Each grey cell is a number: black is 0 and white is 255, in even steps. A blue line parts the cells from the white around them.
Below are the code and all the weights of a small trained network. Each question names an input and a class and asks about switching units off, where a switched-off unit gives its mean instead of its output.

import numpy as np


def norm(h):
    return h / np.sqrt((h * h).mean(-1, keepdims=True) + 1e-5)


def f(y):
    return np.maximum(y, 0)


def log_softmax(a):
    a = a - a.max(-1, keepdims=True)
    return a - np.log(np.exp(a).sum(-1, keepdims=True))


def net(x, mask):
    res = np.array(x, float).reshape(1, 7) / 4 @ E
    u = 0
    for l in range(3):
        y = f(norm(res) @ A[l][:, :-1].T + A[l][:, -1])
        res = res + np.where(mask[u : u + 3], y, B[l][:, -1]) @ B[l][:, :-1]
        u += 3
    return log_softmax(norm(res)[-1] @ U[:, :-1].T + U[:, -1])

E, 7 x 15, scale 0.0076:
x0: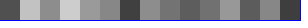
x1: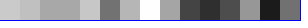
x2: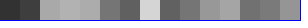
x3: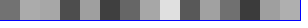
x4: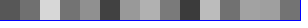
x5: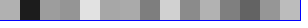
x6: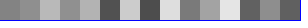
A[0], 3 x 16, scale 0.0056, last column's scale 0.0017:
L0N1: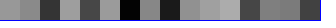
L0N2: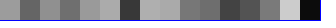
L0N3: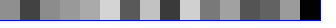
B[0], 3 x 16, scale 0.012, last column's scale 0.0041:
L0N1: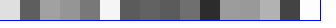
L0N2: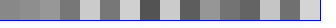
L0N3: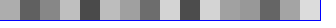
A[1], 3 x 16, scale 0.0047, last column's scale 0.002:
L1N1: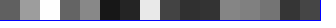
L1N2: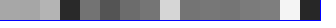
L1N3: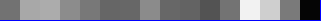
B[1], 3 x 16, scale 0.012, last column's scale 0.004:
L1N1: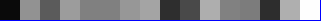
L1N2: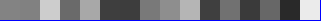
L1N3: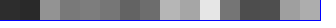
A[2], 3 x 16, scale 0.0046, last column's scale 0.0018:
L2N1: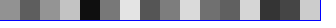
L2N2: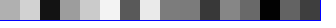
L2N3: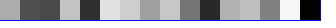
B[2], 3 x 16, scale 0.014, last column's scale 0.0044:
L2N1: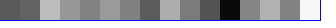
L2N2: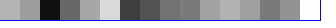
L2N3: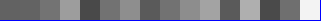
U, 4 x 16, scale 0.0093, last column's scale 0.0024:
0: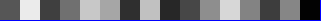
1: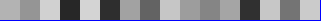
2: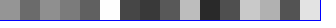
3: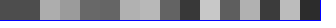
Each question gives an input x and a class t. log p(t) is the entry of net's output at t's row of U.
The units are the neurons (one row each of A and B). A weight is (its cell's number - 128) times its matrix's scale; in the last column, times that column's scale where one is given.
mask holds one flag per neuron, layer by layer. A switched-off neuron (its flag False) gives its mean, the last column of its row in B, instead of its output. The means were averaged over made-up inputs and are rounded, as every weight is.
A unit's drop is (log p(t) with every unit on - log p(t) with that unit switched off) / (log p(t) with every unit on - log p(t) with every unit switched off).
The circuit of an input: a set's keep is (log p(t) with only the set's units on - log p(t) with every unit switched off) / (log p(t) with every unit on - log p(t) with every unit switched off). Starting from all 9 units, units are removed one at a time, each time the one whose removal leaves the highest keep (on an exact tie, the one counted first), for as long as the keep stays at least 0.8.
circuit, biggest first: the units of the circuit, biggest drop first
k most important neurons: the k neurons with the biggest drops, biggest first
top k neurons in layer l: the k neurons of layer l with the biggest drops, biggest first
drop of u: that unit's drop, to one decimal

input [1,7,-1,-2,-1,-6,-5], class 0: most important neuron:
(L1N1)
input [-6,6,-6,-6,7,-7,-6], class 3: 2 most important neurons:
(L0N1 L1N3)
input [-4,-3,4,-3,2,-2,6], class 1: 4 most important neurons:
(L1N1 L0N1 L2N3 L2N2)
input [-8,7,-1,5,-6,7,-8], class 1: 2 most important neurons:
(L0N2 L1N2)
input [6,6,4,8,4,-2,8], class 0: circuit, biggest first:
(L1N1 L2N1)
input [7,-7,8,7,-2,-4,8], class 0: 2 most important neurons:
(L1N1 L0N2)
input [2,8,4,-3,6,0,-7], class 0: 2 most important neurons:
(L2N2 L2N1)
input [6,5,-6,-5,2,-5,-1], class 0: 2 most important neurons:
(L1N1 L0N3)
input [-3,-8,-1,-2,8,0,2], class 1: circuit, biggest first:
(L2N3 L0N1)
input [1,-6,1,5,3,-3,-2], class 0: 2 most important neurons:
(L0N3 L2N1)
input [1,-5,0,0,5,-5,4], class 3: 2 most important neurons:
(L2N2 L1N3)
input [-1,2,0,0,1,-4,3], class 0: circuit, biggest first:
(L1N1 L0N3)
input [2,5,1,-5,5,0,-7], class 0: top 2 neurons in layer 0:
(L0N1 L0N2)
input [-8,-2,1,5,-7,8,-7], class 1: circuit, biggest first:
(L0N2)
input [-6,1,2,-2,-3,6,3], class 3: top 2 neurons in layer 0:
(L0N3 L0N1)
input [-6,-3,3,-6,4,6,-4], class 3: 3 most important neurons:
(L0N1 L0N3 L2N2)
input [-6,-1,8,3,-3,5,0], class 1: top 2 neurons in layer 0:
(L0N2 L0N1)
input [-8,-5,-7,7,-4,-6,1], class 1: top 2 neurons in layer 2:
(L2N2 L2N3)
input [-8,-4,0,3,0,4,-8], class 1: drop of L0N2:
0.5
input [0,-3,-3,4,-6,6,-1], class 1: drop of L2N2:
0.0
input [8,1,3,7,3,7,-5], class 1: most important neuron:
(L0N2)
